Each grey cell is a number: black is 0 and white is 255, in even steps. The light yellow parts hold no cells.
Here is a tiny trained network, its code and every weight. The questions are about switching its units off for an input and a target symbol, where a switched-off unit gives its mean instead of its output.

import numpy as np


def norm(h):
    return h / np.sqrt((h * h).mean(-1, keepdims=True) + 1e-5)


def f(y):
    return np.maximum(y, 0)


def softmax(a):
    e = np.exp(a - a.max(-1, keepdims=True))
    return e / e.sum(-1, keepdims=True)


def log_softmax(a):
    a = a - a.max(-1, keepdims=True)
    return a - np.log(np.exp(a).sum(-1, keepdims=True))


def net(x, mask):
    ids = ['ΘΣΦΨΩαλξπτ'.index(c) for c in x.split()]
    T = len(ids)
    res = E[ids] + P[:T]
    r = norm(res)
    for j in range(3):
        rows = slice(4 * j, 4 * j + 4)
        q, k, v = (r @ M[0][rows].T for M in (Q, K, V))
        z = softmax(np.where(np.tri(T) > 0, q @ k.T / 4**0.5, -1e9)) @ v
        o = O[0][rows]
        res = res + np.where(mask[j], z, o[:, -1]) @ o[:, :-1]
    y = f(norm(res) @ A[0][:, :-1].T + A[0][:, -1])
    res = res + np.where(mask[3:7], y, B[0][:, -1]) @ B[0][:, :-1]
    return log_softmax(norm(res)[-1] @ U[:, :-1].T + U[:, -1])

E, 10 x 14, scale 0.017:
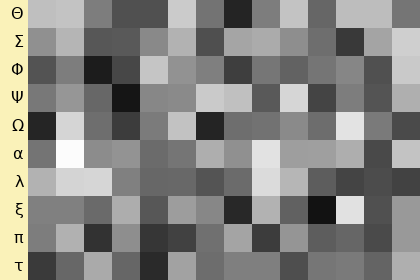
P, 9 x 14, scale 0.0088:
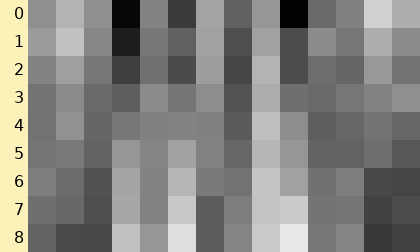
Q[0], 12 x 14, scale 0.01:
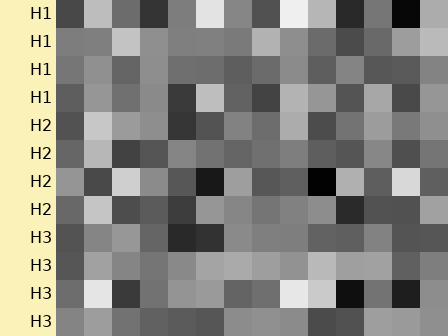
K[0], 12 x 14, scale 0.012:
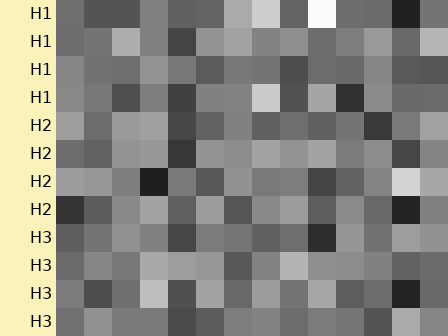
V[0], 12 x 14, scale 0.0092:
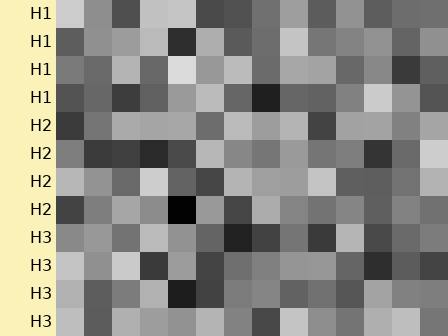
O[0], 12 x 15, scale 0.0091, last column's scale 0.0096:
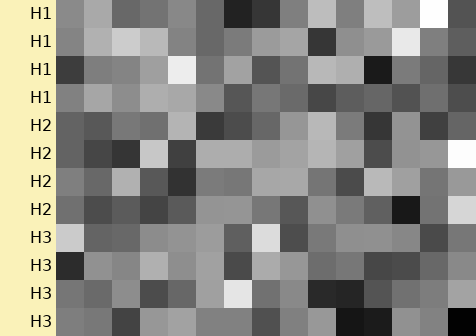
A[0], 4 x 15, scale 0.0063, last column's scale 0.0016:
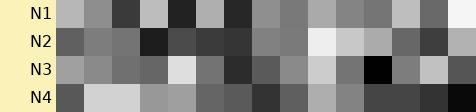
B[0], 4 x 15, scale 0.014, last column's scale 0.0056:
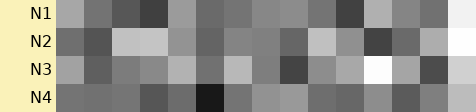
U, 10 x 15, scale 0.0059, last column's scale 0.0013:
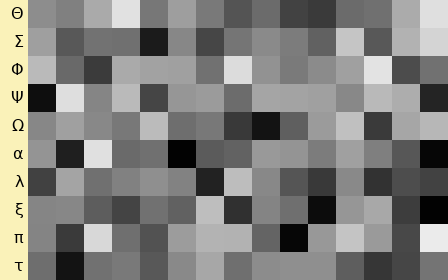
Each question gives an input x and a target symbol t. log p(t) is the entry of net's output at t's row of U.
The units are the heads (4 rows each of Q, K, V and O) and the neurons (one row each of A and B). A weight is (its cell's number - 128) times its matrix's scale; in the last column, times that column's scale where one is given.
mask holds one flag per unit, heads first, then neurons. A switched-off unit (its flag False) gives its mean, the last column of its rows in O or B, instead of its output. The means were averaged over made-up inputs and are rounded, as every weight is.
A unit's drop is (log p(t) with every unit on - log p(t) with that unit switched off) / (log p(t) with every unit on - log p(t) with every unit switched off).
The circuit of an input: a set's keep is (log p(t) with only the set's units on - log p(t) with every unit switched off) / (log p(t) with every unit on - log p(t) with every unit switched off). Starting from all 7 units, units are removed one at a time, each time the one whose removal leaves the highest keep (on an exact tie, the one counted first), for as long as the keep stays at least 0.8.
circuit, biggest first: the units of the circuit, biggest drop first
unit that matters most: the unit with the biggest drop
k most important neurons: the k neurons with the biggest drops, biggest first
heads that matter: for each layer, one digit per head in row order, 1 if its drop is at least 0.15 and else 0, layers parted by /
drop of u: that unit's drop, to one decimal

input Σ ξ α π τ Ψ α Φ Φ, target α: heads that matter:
011
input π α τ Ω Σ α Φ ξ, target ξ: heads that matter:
001
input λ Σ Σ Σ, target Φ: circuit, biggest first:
(H3 N3)
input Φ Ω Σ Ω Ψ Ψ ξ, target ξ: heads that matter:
011
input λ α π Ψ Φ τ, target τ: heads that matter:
000
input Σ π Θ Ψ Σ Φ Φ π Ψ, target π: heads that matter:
011
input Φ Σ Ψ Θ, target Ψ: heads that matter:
011
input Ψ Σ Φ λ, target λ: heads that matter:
011
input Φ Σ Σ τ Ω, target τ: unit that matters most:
H2
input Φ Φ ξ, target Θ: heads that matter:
100
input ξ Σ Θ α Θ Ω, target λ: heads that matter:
100
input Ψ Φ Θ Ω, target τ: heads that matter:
100
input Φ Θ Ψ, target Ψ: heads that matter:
011
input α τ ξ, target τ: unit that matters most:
H2
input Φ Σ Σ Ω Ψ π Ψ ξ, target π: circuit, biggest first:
(H3 H2)
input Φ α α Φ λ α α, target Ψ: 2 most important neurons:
(N1 N3)
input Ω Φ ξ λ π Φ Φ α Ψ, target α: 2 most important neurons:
(N4 N2)
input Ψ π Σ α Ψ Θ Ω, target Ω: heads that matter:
011
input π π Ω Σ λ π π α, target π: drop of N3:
-0.1
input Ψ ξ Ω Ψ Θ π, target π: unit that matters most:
H3
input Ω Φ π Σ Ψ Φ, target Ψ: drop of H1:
-0.2
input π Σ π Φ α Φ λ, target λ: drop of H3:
1.1
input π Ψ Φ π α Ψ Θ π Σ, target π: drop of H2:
0.1
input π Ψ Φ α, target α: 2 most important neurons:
(N2 N4)
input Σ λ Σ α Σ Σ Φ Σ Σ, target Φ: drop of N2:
0.0
